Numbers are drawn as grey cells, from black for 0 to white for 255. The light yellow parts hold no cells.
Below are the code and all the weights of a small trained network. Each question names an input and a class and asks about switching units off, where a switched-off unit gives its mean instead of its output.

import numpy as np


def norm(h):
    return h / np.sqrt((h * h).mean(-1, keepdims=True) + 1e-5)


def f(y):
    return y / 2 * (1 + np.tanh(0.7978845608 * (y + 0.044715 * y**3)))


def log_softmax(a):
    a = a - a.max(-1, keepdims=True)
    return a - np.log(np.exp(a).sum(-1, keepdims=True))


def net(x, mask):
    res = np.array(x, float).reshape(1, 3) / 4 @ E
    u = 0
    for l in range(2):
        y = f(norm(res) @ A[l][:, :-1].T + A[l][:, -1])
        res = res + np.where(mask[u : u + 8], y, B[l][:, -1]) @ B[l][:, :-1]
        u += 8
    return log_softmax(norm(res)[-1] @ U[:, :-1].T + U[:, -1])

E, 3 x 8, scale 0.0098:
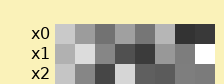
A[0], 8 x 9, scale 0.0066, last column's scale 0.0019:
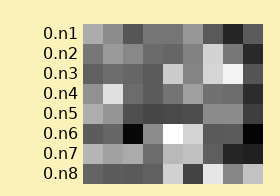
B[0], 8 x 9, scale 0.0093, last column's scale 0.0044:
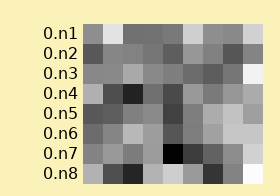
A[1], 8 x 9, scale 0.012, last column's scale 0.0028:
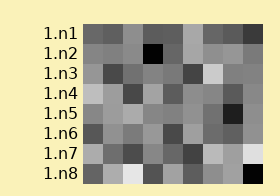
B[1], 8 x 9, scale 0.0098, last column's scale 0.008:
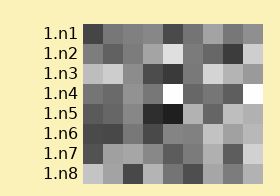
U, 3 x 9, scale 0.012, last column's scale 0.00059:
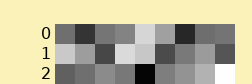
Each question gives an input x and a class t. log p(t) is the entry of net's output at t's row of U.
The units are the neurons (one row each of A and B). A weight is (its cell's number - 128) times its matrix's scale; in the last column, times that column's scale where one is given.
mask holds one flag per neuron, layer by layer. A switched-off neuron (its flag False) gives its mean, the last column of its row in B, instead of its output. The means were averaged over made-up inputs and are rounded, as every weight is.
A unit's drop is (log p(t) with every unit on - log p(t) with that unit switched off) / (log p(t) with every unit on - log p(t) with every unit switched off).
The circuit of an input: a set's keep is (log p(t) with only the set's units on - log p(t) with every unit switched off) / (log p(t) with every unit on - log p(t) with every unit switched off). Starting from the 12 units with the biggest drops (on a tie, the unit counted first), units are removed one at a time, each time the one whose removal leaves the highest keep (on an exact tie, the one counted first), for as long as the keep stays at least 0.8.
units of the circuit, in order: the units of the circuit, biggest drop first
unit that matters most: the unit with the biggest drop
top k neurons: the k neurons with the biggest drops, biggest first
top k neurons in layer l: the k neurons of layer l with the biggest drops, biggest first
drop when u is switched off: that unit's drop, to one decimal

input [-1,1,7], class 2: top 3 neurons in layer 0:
0.n8, 0.n5, 0.n1
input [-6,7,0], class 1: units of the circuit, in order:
1.n2, 1.n5
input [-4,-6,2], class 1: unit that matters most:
0.n8
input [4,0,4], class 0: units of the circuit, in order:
1.n4, 1.n8
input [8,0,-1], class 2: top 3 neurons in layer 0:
0.n7, 0.n8, 0.n6
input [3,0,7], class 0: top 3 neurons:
1.n4, 1.n8, 1.n3
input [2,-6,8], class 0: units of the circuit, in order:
1.n4, 1.n5, 1.n8
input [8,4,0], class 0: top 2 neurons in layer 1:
1.n4, 1.n8
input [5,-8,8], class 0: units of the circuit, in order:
1.n5, 1.n4, 1.n8
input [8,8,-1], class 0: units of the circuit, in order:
1.n8, 1.n4
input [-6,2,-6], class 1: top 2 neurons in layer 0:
0.n3, 0.n4
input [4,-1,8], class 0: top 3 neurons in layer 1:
1.n4, 1.n8, 1.n3
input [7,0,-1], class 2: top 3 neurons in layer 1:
1.n2, 1.n5, 1.n6
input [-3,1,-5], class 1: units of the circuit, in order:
1.n8
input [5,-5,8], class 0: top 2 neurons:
1.n4, 1.n5
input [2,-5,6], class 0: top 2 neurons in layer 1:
1.n4, 1.n5
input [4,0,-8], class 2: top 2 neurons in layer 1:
1.n4, 1.n1
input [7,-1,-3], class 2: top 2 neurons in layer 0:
0.n7, 0.n8
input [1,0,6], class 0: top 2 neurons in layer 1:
1.n4, 1.n8
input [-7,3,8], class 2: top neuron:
1.n7
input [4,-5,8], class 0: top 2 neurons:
1.n4, 1.n5
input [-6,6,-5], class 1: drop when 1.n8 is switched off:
0.6
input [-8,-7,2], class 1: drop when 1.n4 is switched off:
0.3
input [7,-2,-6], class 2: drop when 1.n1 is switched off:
0.0
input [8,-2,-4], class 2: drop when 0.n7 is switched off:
0.1
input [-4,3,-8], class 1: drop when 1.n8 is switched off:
0.9
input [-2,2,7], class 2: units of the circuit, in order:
1.n7
